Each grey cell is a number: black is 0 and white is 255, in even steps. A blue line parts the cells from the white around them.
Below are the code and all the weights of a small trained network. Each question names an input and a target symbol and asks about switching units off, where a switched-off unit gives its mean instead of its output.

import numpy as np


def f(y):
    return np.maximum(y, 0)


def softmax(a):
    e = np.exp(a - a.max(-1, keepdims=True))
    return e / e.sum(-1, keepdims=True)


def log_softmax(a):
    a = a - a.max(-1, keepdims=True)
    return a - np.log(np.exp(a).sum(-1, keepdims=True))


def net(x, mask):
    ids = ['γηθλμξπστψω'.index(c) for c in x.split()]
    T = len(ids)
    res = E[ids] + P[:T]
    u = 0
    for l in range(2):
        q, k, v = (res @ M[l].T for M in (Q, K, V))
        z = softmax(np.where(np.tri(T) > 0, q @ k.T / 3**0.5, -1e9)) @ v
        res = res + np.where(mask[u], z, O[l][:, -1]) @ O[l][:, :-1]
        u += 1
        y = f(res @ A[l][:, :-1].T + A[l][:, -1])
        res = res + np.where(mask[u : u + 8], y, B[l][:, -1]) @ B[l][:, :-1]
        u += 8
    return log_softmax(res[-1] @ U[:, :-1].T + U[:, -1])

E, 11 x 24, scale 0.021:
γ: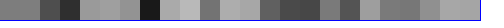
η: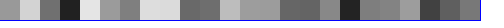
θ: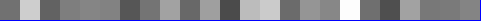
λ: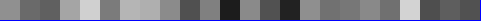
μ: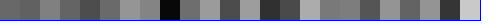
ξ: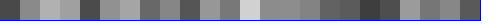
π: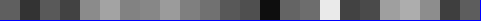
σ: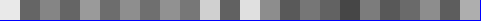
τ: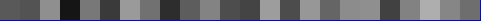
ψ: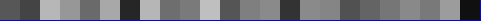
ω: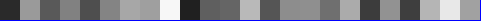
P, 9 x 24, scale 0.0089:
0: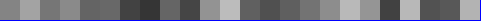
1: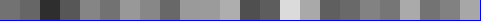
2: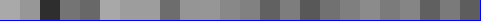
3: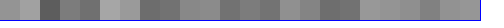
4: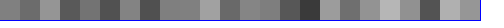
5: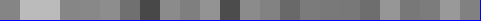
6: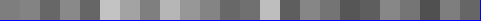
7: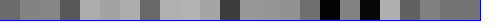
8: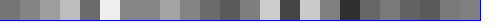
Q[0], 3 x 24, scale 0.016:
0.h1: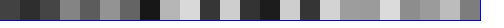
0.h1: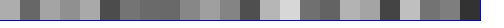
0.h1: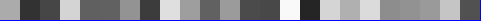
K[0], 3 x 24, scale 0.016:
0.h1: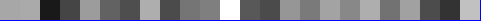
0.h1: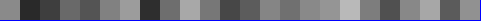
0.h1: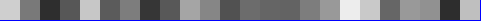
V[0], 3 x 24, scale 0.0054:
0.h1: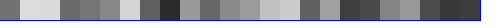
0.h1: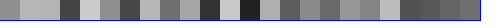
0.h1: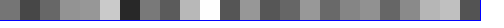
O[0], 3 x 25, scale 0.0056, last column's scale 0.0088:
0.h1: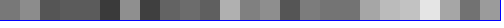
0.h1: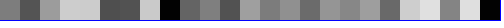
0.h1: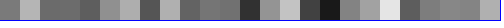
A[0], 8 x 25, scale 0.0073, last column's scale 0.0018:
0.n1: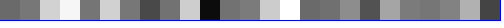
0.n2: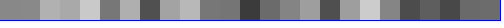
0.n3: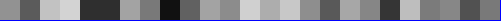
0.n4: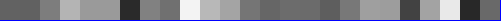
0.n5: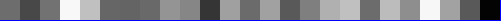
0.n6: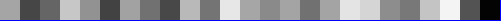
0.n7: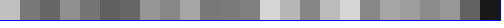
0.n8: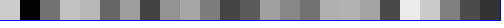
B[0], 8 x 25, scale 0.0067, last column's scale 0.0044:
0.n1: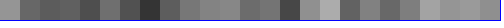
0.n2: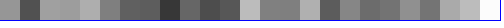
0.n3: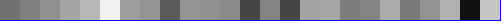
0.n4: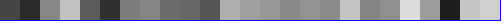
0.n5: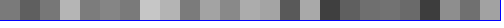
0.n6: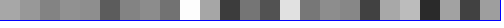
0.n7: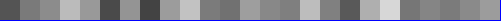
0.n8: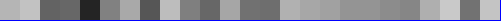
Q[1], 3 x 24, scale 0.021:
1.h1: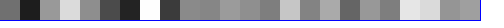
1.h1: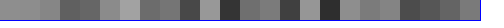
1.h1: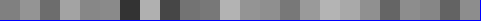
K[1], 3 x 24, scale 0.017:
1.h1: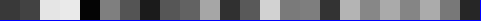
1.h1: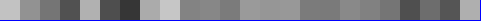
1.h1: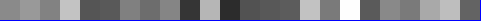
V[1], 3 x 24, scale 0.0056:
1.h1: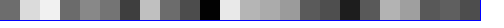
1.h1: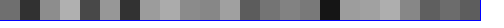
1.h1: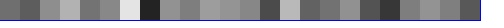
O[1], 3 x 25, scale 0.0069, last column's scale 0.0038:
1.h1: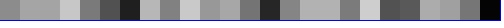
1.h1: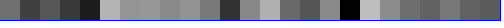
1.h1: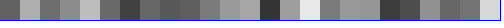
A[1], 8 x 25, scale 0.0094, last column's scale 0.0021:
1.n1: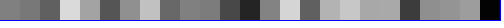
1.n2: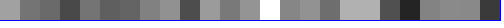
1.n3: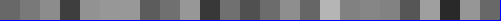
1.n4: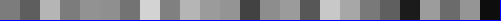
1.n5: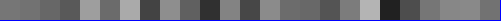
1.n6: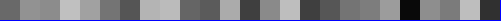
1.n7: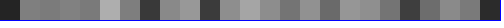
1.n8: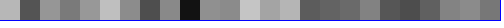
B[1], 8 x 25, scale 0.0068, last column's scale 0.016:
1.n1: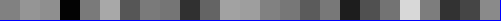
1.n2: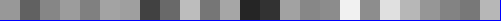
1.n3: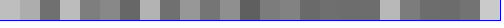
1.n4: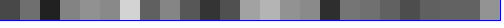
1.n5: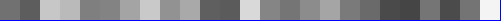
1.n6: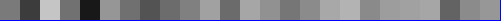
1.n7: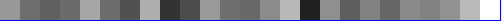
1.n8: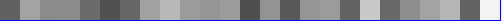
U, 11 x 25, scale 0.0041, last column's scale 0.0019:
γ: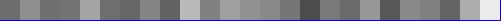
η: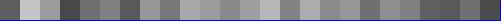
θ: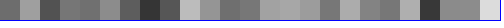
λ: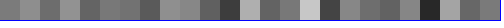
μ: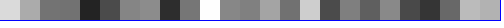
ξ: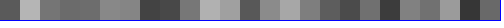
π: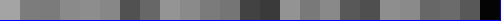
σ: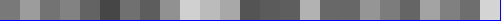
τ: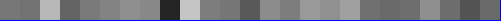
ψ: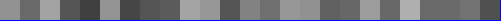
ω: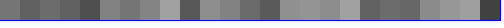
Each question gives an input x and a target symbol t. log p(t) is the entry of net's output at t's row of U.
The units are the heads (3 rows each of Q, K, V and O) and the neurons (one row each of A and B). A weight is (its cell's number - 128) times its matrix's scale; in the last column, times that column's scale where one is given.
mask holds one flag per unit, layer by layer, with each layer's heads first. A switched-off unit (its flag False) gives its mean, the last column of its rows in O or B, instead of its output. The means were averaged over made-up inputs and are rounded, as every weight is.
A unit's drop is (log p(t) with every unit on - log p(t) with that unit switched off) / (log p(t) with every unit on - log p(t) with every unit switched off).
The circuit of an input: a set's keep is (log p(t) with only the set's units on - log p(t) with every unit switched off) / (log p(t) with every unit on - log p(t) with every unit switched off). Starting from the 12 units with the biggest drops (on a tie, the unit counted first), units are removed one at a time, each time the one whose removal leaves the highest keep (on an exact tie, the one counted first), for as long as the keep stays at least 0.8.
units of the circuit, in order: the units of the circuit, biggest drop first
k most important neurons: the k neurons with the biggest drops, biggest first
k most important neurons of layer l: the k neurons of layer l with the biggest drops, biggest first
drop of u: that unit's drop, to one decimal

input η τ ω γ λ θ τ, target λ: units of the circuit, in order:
(1.h1, 1.n4, 0.h1)
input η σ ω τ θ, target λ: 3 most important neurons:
(1.n4, 1.n7, 1.n8)
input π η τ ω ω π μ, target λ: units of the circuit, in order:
(1.n4, 1.h1, 0.h1)
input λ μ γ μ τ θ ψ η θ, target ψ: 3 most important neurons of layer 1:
(1.n1, 1.n6, 1.n8)
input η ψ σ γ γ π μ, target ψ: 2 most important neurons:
(1.n1, 1.n6)
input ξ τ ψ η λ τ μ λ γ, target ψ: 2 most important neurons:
(0.n4, 1.n8)
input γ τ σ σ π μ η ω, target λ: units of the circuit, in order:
(0.h1, 0.n5, 0.n6, 1.n7)
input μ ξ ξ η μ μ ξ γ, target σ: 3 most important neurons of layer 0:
(0.n8, 0.n6, 0.n2)
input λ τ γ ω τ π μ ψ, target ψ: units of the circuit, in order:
(0.n4, 1.h1)
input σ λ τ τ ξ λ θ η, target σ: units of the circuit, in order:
(1.h1)
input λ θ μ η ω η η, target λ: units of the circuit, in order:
(1.n4, 1.h1, 0.h1)
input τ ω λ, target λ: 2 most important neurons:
(0.n2, 1.n7)
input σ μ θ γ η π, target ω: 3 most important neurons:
(0.n8, 0.n5, 1.n3)
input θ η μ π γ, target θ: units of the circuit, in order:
(0.h1, 0.n6, 1.h1, 0.n8)
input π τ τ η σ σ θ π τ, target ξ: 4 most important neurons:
(1.n1, 1.n4, 1.n5, 0.n3)
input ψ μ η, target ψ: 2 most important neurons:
(1.n6, 1.n1)
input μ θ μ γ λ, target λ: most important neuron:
(1.n7)
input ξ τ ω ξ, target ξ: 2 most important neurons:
(1.n7, 0.n3)
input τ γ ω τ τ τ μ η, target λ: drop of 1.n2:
0.0
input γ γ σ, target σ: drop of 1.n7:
0.1
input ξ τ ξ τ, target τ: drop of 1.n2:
0.4
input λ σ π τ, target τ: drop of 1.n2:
0.2
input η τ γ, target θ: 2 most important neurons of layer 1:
(1.n5, 1.n8)
